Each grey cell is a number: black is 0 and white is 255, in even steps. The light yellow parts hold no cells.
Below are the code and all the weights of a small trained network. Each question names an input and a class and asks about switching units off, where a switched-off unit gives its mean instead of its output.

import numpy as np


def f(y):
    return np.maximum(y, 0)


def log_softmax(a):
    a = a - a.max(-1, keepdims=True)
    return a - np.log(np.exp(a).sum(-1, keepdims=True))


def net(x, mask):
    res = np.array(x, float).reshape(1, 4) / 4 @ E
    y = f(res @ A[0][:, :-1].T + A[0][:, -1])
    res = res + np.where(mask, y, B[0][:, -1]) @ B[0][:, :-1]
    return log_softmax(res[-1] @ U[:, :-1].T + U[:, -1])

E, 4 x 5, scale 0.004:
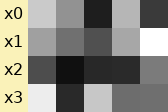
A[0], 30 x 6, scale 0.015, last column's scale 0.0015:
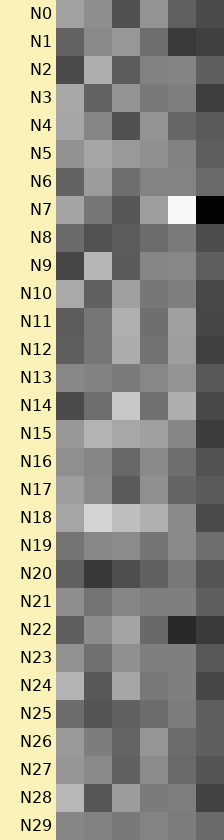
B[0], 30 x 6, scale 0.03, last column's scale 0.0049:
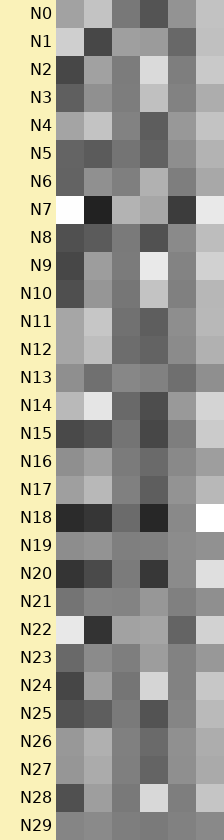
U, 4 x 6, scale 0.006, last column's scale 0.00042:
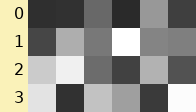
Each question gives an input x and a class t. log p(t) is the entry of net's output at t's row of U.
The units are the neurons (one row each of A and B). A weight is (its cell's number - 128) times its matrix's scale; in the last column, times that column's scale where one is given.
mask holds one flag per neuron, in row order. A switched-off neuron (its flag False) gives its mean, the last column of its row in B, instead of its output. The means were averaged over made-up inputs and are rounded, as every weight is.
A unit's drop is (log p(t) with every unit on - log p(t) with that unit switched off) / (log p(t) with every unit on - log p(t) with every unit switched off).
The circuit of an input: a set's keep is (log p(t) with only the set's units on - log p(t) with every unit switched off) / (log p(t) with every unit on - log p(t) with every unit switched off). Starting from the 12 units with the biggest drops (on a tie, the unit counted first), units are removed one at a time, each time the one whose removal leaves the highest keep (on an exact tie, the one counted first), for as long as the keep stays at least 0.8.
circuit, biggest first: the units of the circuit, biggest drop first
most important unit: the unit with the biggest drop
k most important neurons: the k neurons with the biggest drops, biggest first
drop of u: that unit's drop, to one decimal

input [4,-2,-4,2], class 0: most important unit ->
N18
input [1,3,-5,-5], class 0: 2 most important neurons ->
N18, N15
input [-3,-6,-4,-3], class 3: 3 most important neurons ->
N22, N1, N20
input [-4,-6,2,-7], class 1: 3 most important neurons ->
N9, N2, N7
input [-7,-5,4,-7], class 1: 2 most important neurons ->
N9, N2
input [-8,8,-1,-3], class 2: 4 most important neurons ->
N14, N11, N12, N22
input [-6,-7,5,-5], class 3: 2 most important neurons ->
N22, N1
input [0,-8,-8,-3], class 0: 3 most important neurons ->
N18, N7, N15
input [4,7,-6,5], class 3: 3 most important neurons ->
N7, N20, N8
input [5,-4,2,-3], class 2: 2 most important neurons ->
N7, N0
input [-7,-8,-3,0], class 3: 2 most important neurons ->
N22, N1
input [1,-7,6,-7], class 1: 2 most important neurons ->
N9, N2
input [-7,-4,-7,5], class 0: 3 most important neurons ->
N18, N15, N5
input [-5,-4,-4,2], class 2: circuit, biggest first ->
N14
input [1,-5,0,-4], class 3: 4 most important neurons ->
N22, N1, N24, N28
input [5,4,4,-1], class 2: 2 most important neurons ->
N18, N4
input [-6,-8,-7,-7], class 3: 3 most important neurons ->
N22, N1, N20
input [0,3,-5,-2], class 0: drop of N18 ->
0.2
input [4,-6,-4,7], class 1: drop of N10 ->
0.2
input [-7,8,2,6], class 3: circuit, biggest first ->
N7
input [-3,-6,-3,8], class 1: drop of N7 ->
0.1
